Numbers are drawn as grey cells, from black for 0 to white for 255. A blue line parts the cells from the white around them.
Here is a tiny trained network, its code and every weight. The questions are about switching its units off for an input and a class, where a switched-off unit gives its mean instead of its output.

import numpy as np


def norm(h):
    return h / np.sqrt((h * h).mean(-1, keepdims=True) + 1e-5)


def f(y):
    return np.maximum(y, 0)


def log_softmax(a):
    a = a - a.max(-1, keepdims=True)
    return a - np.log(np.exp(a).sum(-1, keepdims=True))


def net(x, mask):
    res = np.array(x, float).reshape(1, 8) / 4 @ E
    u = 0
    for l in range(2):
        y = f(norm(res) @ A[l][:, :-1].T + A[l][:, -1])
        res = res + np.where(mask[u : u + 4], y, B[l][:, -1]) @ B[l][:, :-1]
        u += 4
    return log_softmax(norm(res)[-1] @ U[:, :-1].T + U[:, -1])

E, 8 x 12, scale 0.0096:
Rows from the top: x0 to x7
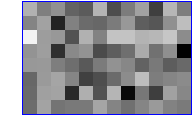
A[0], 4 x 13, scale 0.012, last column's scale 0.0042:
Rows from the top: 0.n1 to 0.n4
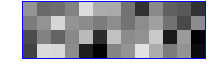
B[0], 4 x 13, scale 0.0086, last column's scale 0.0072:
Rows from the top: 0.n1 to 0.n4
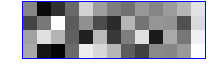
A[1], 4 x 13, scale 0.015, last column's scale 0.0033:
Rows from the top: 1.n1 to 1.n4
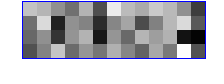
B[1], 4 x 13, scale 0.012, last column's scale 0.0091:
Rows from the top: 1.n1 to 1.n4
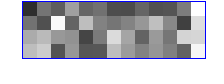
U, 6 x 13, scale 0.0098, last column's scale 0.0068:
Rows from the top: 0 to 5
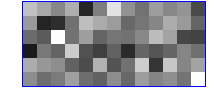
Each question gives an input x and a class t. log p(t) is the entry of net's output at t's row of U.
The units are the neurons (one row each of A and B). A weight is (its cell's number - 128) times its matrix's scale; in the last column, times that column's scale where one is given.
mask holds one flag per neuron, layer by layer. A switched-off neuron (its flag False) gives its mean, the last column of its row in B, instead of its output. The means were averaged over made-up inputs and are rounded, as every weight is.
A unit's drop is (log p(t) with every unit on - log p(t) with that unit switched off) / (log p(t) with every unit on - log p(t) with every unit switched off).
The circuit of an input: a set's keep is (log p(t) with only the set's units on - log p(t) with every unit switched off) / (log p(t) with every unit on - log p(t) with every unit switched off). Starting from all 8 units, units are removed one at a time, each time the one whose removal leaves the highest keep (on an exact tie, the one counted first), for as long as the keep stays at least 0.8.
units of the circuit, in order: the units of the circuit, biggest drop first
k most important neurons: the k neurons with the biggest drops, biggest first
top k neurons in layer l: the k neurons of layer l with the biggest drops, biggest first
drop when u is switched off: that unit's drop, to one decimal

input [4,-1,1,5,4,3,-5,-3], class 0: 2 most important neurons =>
(0.n3 1.n3)
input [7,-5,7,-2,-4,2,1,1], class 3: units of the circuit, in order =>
(1.n1 0.n3)
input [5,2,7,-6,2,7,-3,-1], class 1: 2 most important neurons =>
(0.n4 1.n3)
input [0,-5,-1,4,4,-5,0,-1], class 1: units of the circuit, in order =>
(0.n1)
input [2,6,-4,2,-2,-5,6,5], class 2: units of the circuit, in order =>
(1.n2 0.n4 0.n3)
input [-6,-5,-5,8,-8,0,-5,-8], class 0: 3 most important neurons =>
(1.n3 1.n1 1.n2)
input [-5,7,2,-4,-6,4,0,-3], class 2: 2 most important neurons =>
(1.n2 0.n1)
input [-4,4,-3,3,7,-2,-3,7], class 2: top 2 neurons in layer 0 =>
(0.n4 0.n2)
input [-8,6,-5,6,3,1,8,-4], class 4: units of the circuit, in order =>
(0.n3 1.n1)
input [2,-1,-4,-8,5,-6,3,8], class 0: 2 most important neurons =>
(1.n4 0.n4)
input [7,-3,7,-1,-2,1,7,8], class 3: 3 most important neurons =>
(1.n1 0.n3 1.n2)
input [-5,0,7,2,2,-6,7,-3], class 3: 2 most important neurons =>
(1.n1 0.n4)
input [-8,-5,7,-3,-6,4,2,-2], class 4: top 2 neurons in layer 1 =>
(1.n2 1.n4)
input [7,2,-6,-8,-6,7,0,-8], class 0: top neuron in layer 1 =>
(1.n4)
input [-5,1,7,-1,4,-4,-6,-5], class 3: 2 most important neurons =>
(1.n1 0.n4)
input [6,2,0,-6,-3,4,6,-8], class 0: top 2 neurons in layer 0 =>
(0.n3 0.n1)
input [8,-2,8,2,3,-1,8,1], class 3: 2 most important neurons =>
(1.n1 0.n3)
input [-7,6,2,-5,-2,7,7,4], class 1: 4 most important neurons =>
(0.n4 1.n3 0.n2 1.n2)
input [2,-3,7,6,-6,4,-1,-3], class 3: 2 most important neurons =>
(1.n1 1.n4)
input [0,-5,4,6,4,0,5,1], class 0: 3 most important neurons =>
(1.n3 1.n2 0.n3)
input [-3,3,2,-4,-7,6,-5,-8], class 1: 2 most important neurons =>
(0.n4 1.n3)
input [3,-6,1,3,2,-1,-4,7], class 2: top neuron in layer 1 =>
(1.n4)
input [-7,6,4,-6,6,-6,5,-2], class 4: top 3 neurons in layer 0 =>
(0.n3 0.n4 0.n1)
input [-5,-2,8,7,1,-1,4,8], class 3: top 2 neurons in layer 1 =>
(1.n1 1.n4)
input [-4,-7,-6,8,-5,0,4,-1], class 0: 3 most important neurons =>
(1.n3 1.n1 1.n2)
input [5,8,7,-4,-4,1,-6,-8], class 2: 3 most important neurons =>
(1.n2 0.n3 0.n4)
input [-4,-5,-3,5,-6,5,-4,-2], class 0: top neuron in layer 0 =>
(0.n1)
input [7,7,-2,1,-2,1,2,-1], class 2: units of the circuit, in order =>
(1.n2 0.n3)
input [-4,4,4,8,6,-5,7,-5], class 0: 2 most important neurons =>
(1.n3 0.n4)
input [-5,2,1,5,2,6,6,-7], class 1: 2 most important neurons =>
(0.n4 1.n4)
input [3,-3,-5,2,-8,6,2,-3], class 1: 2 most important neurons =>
(0.n4 1.n1)
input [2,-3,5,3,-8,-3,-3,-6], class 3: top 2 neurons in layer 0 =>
(0.n4 0.n3)
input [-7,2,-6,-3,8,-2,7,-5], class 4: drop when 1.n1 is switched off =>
0.3
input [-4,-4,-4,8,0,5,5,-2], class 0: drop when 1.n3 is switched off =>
1.1
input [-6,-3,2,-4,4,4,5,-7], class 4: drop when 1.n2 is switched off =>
0.1
